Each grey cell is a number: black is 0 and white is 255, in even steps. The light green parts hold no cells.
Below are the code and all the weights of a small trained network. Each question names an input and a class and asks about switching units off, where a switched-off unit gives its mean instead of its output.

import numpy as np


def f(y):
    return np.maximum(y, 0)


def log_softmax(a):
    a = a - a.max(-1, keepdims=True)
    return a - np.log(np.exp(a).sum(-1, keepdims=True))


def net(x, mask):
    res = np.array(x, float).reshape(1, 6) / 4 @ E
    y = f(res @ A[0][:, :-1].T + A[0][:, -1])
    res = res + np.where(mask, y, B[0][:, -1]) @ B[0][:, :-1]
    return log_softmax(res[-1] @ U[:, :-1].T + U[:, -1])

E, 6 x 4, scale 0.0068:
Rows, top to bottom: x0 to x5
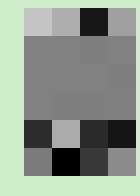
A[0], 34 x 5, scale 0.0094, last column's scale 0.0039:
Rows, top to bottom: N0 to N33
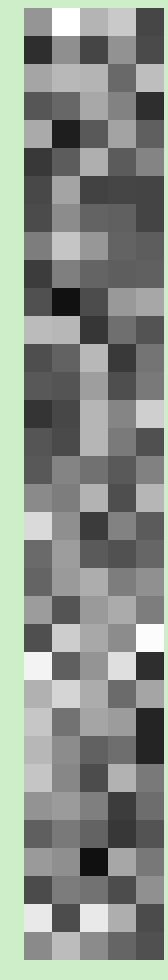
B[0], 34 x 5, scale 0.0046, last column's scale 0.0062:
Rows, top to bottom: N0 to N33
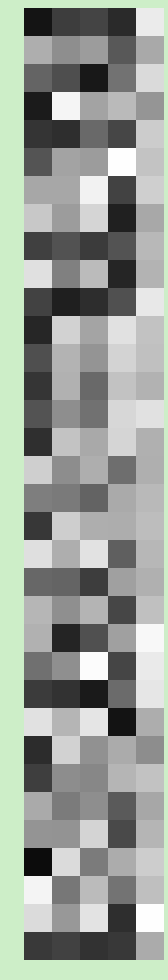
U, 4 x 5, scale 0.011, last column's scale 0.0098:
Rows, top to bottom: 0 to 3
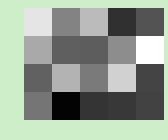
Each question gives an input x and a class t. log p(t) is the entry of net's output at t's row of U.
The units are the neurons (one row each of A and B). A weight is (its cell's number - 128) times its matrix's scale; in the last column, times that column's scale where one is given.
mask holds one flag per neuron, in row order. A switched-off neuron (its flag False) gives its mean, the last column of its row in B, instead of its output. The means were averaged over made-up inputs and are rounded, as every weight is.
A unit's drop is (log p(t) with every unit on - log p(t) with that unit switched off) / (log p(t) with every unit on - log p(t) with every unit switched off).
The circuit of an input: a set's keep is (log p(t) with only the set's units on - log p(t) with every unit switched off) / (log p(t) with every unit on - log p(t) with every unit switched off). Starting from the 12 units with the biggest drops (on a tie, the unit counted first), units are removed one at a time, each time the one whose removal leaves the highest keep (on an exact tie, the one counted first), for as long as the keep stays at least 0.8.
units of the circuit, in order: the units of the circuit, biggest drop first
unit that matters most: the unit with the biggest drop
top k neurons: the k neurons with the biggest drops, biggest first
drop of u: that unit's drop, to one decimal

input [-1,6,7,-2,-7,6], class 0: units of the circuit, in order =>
N32, N23
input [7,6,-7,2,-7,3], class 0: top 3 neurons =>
N23, N32, N25
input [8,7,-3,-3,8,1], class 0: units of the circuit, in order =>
N6, N19
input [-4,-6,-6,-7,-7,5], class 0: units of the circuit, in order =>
N32
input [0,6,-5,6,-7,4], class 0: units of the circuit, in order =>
N32, N23
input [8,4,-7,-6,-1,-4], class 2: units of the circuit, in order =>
N11, N30
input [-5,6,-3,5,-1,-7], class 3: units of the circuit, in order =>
N0, N24, N2
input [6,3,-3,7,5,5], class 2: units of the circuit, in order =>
N30, N11
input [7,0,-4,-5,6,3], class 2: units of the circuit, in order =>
N30, N11
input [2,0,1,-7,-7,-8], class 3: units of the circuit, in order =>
N0, N24
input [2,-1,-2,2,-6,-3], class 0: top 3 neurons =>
N32, N23, N25
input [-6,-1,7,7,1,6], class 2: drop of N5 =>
0.2
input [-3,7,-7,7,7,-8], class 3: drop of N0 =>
0.2
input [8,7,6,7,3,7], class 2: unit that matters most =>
N30
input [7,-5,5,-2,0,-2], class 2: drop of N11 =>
0.1
